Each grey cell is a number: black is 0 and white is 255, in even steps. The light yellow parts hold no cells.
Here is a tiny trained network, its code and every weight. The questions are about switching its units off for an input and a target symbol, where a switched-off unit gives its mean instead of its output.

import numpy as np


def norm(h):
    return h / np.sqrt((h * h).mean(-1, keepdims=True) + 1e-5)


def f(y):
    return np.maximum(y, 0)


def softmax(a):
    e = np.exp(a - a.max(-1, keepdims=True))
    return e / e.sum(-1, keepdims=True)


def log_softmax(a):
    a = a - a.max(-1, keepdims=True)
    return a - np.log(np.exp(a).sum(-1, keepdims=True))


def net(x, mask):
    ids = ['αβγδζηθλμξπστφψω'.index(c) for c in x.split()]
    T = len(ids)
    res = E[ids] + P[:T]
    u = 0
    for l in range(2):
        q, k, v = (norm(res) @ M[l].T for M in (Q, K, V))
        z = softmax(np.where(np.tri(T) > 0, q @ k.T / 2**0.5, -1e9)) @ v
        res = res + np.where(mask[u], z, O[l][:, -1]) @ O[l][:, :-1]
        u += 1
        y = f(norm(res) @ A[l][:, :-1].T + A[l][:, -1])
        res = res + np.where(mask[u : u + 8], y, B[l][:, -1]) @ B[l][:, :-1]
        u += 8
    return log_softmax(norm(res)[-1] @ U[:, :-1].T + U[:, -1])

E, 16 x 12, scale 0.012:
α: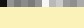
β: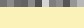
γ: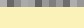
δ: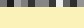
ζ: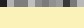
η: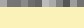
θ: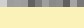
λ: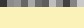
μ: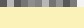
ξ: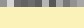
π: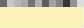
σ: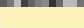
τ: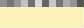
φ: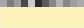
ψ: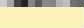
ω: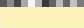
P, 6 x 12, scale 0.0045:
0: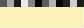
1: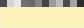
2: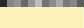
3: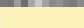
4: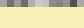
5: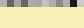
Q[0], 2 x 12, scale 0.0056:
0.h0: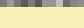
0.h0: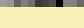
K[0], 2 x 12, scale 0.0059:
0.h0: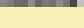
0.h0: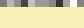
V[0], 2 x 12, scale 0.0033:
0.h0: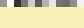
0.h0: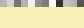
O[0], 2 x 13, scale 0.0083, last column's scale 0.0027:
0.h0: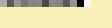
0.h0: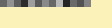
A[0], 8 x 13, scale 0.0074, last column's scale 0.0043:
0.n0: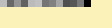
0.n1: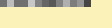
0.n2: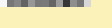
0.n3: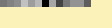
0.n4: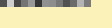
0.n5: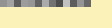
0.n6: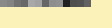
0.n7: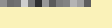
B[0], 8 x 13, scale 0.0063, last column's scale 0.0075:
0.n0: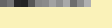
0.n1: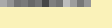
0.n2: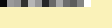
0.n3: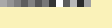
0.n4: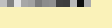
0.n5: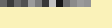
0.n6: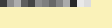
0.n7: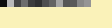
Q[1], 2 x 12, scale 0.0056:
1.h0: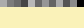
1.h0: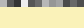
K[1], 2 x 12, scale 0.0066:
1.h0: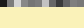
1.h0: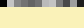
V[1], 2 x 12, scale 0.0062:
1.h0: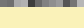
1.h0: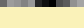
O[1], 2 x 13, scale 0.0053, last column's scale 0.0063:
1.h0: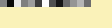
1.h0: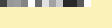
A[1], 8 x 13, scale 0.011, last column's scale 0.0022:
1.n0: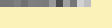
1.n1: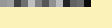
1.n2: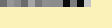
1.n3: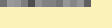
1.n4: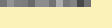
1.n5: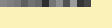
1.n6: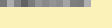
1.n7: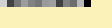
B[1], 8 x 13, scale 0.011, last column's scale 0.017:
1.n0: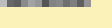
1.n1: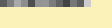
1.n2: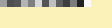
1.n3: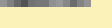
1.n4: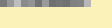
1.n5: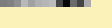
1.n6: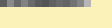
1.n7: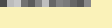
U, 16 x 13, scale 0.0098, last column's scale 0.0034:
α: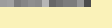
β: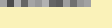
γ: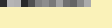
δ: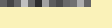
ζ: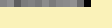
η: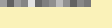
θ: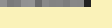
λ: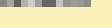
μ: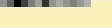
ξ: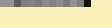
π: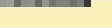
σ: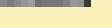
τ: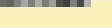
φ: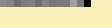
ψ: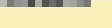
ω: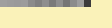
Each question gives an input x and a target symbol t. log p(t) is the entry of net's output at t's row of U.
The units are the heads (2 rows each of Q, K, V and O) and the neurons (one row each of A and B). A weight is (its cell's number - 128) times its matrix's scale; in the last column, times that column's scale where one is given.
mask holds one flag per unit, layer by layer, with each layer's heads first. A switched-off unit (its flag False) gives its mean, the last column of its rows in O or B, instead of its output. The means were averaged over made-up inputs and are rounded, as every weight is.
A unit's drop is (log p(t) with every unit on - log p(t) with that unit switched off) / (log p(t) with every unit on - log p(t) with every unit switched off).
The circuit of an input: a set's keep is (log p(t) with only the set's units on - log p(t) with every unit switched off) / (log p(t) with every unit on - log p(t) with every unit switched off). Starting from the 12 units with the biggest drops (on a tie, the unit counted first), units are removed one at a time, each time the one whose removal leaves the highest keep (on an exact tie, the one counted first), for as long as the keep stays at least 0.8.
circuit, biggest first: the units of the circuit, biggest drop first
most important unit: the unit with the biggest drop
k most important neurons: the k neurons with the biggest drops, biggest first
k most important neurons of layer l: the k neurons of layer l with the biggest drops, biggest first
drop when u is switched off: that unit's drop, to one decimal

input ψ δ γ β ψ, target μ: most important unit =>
0.h0
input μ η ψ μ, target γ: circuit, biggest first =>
[0.h0, 0.n6, 1.n2]
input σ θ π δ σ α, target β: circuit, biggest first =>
[0.h0, 1.n2, 1.h0, 1.n0]
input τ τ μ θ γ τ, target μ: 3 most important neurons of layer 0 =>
[0.n6, 0.n0, 0.n4]
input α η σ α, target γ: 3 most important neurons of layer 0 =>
[0.n2, 0.n3, 0.n7]
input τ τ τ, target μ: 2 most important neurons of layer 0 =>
[0.n6, 0.n2]
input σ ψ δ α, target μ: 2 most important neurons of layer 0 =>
[0.n7, 0.n5]
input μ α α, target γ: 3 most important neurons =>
[1.n2, 0.n2, 0.n3]
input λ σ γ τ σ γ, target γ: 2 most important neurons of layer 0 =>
[0.n0, 0.n4]
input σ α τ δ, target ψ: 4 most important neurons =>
[0.n2, 1.n0, 1.n7, 1.n2]
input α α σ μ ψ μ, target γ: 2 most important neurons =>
[0.n6, 1.n2]
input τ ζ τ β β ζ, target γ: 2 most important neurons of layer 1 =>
[1.n2, 1.n5]
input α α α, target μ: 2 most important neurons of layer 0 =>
[0.n2, 0.n3]
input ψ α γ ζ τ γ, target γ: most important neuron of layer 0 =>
[0.n0]
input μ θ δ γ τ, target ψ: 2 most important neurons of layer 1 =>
[1.n2, 1.n5]
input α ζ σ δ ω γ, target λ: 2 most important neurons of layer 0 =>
[0.n7, 0.n3]
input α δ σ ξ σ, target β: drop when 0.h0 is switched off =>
1.0
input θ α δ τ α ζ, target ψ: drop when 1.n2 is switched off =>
0.2
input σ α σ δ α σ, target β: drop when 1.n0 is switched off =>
0.2
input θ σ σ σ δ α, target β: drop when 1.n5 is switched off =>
0.1
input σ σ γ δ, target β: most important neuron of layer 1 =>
[1.n2]
